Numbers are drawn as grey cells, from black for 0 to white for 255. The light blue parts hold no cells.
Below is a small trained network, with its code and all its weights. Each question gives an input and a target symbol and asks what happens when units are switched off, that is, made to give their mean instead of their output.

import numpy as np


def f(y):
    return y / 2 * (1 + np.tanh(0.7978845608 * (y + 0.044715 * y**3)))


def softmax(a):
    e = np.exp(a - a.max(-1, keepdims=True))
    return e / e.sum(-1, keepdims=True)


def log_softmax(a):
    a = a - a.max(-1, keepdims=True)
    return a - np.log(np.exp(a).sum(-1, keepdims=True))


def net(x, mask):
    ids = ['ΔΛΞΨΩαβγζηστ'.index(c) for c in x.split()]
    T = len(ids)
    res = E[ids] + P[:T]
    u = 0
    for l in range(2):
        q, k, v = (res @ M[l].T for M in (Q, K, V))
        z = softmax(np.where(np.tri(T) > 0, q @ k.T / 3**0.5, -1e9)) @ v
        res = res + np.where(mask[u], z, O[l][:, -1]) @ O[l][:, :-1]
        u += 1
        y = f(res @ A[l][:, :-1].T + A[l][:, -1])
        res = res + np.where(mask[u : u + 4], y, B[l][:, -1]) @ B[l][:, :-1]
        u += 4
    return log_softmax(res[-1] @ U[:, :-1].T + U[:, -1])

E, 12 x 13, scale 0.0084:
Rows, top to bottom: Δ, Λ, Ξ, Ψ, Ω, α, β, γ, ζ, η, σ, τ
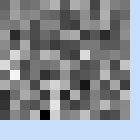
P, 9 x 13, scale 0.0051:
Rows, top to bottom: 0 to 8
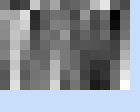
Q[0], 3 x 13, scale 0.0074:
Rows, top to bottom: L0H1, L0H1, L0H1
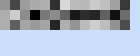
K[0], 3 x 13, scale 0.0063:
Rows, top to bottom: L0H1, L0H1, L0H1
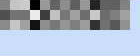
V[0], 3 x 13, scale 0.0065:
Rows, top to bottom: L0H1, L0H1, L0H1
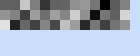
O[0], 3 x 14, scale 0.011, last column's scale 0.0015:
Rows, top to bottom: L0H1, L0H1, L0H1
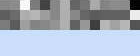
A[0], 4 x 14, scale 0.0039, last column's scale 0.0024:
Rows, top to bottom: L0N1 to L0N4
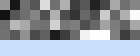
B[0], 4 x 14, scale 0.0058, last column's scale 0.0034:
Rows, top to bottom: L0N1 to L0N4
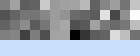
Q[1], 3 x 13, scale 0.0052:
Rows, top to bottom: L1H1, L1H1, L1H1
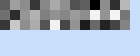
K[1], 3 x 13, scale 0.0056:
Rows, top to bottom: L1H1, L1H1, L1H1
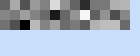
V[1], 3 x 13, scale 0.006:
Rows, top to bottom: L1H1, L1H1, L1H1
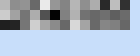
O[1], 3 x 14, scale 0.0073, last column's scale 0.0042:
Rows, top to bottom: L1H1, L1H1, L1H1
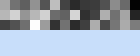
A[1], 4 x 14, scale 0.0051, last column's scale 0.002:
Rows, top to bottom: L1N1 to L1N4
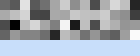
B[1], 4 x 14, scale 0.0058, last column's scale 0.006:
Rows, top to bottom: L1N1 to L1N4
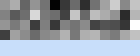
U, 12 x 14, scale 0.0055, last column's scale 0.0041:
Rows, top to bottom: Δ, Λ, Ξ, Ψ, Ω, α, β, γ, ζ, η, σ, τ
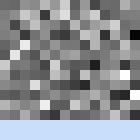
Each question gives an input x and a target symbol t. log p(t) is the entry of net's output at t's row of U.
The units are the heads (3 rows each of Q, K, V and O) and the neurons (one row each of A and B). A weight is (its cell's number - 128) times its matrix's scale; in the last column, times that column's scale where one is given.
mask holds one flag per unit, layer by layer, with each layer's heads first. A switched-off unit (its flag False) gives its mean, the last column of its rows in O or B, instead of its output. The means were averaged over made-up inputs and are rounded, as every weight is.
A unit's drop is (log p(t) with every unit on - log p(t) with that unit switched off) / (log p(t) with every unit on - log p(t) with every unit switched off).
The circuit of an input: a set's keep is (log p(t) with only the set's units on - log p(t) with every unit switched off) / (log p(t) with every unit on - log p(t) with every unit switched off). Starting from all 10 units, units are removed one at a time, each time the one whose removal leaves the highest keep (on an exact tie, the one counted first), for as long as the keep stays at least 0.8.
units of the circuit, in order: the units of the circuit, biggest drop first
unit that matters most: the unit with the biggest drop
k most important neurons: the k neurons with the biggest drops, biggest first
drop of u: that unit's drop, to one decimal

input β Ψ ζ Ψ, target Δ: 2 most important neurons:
[L1N2, L1N1]
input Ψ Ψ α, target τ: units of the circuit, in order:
[L0H1, L1N1, L1N3]
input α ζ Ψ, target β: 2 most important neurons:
[L0N2, L1N4]
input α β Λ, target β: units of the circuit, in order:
[L1H1, L0H1, L0N2]
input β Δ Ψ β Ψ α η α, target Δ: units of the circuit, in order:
[L0H1, L1H1, L1N2]
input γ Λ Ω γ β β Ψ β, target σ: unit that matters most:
L1H1
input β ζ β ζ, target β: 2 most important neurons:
[L0N1, L1N4]
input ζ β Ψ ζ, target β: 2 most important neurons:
[L1N4, L0N1]
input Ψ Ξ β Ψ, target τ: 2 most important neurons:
[L1N1, L1N3]
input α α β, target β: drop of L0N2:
0.2
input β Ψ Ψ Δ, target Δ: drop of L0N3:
0.0
